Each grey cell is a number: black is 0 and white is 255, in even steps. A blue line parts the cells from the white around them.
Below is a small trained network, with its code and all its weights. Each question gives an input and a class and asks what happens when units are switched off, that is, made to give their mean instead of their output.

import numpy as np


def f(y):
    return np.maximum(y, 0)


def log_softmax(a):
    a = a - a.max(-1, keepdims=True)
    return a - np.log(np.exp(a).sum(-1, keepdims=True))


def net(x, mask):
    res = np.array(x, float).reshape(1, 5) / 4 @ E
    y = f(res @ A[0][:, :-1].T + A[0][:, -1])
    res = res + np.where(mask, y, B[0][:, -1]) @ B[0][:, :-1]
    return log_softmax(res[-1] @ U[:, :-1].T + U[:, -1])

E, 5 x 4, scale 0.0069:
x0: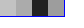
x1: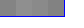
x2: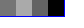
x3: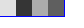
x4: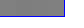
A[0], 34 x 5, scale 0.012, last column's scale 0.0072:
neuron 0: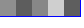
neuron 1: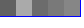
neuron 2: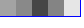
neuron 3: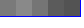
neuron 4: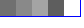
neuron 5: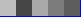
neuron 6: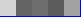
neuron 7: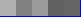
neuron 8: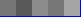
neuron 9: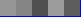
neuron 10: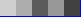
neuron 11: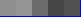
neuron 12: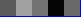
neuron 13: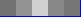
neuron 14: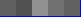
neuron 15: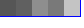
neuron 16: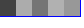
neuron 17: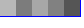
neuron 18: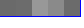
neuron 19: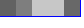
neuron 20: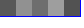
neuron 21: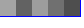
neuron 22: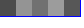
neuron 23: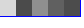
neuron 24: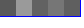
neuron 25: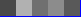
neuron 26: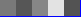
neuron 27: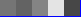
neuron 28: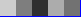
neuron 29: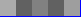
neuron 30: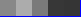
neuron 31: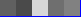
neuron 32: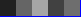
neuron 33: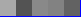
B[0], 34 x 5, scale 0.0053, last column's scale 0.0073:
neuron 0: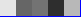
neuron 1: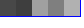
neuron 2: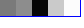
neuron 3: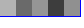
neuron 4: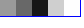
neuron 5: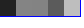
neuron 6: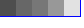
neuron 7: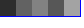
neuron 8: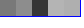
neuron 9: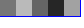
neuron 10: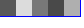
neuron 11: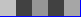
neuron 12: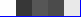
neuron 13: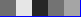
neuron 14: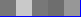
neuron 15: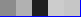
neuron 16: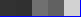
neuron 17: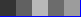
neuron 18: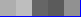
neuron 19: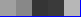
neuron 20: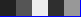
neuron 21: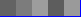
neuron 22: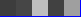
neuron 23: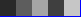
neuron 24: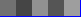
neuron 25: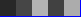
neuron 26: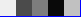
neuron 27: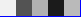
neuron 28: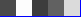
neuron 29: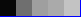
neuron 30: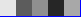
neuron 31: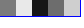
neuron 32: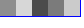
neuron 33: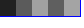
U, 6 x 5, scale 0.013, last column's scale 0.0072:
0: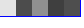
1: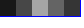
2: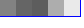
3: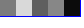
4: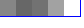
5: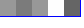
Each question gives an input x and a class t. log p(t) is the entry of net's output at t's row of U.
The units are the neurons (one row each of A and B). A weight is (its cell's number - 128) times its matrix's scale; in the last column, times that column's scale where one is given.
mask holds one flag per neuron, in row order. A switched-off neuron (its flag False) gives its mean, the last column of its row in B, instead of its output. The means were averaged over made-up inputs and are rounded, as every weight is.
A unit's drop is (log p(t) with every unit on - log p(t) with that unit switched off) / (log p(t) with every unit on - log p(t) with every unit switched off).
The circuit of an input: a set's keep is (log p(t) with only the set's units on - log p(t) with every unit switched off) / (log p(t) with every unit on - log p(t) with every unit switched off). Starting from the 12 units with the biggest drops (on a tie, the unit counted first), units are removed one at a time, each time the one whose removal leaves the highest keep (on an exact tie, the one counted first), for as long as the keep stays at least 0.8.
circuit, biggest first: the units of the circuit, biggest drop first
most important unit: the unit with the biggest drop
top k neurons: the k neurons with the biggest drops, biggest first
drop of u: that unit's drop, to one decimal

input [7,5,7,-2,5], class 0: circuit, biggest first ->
neuron 12; neuron 30
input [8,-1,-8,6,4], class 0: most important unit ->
neuron 26
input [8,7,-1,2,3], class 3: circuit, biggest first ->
neuron 28; neuron 10
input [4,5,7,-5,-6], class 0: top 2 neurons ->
neuron 12; neuron 30
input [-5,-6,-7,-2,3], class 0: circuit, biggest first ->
neuron 26; neuron 27
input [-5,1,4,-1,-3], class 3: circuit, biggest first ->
neuron 32; neuron 31
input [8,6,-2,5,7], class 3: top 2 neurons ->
neuron 28; neuron 10
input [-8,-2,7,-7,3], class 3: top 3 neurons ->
neuron 32; neuron 15; neuron 31
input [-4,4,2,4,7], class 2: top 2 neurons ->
neuron 4; neuron 28
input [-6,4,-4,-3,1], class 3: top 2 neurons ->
neuron 31; neuron 13
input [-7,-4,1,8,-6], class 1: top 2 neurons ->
neuron 23; neuron 5
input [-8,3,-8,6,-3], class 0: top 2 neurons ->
neuron 26; neuron 27
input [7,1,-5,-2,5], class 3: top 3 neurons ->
neuron 28; neuron 10; neuron 12
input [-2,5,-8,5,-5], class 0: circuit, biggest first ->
neuron 26
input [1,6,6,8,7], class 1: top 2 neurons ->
neuron 29; neuron 23
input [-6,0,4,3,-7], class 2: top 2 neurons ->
neuron 28; neuron 4
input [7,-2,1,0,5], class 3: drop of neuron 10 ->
0.2
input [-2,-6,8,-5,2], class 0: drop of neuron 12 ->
0.3
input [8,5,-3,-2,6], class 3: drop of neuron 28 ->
0.5
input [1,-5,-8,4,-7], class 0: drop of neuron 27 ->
0.1
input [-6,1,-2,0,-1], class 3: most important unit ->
neuron 31
